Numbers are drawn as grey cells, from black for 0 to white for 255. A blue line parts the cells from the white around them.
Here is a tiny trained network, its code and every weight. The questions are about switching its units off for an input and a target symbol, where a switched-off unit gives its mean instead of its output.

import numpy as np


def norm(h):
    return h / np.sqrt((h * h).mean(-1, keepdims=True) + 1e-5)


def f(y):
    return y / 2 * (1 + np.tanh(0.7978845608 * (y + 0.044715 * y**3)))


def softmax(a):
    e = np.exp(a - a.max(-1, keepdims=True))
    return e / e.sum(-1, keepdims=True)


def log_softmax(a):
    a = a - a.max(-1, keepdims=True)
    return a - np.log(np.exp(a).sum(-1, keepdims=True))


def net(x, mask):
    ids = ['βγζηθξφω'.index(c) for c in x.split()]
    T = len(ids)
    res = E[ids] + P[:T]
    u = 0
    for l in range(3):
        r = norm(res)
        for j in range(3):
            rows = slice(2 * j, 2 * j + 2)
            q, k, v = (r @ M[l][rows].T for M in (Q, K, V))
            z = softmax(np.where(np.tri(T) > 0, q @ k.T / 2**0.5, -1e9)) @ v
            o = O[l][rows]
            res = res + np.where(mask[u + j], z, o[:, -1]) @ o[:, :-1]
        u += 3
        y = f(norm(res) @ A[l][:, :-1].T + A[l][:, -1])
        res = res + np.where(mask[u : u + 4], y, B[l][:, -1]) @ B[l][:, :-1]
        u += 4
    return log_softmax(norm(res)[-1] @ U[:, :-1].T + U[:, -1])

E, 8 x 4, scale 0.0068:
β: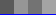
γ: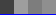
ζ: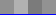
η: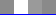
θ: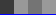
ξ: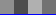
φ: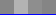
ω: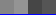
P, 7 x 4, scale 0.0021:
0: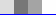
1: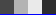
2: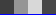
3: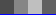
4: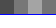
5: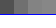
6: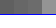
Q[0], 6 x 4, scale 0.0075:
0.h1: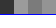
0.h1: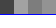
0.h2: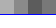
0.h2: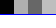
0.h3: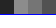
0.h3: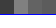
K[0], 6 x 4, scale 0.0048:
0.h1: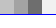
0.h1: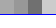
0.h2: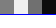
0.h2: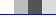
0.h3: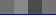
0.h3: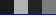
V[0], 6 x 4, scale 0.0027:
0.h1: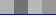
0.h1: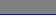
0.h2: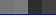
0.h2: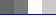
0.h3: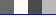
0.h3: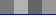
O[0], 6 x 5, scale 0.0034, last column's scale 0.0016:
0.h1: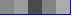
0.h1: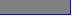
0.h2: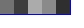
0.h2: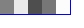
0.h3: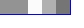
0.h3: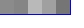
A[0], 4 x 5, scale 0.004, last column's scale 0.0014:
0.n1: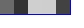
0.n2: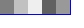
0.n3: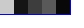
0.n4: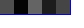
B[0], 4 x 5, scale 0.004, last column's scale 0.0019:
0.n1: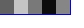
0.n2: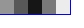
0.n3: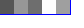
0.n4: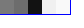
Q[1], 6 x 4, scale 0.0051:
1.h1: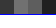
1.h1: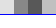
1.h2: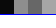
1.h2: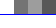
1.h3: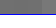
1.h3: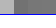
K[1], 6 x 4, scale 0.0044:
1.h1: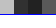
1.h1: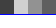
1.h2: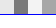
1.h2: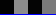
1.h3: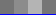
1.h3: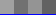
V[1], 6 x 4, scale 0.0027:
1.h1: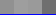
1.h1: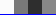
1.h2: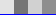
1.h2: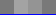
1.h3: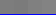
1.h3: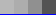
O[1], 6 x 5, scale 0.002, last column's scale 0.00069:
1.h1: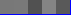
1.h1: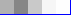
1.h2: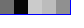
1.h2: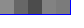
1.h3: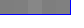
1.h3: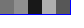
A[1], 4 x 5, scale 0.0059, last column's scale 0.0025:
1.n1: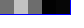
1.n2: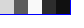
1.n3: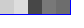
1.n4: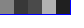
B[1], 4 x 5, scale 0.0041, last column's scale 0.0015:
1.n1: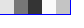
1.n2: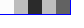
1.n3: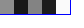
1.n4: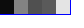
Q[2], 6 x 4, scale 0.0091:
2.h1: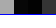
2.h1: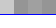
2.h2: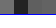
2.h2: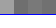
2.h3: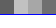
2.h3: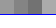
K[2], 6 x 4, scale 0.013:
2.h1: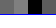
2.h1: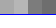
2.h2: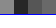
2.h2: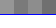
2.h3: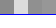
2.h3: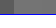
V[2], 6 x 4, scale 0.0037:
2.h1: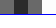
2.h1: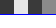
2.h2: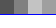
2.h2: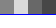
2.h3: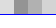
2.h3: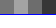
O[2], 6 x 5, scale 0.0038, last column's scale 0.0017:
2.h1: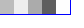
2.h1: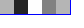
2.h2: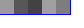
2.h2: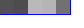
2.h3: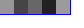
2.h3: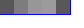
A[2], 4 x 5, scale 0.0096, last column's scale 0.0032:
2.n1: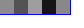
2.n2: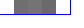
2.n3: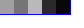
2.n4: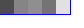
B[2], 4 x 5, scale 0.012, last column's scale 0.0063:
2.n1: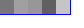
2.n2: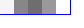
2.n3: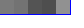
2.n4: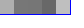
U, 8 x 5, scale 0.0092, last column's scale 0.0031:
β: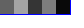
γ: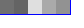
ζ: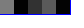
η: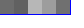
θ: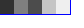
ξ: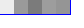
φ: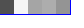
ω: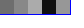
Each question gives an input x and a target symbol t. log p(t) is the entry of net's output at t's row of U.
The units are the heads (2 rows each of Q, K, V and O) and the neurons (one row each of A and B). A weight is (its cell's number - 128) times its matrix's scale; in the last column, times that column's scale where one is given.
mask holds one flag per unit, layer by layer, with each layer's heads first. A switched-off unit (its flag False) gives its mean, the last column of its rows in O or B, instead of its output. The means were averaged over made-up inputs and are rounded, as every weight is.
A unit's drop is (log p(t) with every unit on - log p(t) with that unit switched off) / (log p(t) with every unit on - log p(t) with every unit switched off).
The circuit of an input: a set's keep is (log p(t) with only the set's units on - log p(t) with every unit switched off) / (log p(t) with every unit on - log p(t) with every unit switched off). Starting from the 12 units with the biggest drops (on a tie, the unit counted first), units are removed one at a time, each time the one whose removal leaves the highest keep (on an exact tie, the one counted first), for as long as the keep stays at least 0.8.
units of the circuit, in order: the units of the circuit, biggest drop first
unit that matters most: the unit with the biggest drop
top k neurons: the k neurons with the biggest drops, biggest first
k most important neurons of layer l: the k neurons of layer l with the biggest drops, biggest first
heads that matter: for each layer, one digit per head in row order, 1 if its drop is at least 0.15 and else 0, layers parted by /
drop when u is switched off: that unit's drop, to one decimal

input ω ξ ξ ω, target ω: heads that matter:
010 / 000 / 000
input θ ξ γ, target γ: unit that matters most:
2.h1
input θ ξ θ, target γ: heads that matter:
000 / 000 / 100
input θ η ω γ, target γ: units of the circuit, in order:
2.n2; 2.h1; 2.n3; 2.n1
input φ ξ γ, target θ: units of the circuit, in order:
2.n2; 2.n1
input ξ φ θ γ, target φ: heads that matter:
001 / 000 / 000
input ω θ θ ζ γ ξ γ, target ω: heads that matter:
011 / 000 / 000
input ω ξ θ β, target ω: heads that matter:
010 / 000 / 000
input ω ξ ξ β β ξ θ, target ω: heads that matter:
010 / 000 / 000
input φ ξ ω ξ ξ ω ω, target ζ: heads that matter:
010 / 000 / 101
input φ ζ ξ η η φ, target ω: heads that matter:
001 / 000 / 110
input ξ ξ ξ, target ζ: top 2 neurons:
1.n4; 0.n4
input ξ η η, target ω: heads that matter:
000 / 000 / 111
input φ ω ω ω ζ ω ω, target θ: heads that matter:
010 / 000 / 000
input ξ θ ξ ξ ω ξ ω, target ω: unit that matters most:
1.n1
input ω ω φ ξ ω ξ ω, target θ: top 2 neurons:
0.n4; 2.n2
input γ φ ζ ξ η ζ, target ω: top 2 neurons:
1.n3; 2.n1
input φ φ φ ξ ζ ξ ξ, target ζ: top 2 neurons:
1.n4; 2.n2
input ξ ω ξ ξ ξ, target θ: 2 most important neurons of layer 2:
2.n2; 2.n1
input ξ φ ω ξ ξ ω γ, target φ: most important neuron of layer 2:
2.n2
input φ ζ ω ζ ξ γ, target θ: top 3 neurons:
1.n3; 2.n2; 2.n1
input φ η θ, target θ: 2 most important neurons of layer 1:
1.n3; 1.n1
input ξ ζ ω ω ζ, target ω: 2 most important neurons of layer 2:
2.n1; 2.n3
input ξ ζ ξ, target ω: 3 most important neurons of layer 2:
2.n2; 2.n1; 2.n4
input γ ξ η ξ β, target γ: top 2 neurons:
2.n2; 2.n3
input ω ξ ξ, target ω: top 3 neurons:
0.n4; 2.n2; 2.n1
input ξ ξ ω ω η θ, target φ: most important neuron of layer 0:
0.n2
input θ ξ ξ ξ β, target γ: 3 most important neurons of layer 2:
2.n2; 2.n3; 2.n1
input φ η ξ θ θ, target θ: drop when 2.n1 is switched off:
0.4
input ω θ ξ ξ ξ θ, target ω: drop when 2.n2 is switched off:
0.7
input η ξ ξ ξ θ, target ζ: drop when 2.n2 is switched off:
0.7
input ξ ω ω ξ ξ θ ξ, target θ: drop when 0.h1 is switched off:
0.0
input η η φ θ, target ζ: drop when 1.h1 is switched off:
0.1
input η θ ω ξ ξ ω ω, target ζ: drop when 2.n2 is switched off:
1.0
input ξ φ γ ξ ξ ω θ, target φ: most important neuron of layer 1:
1.n3
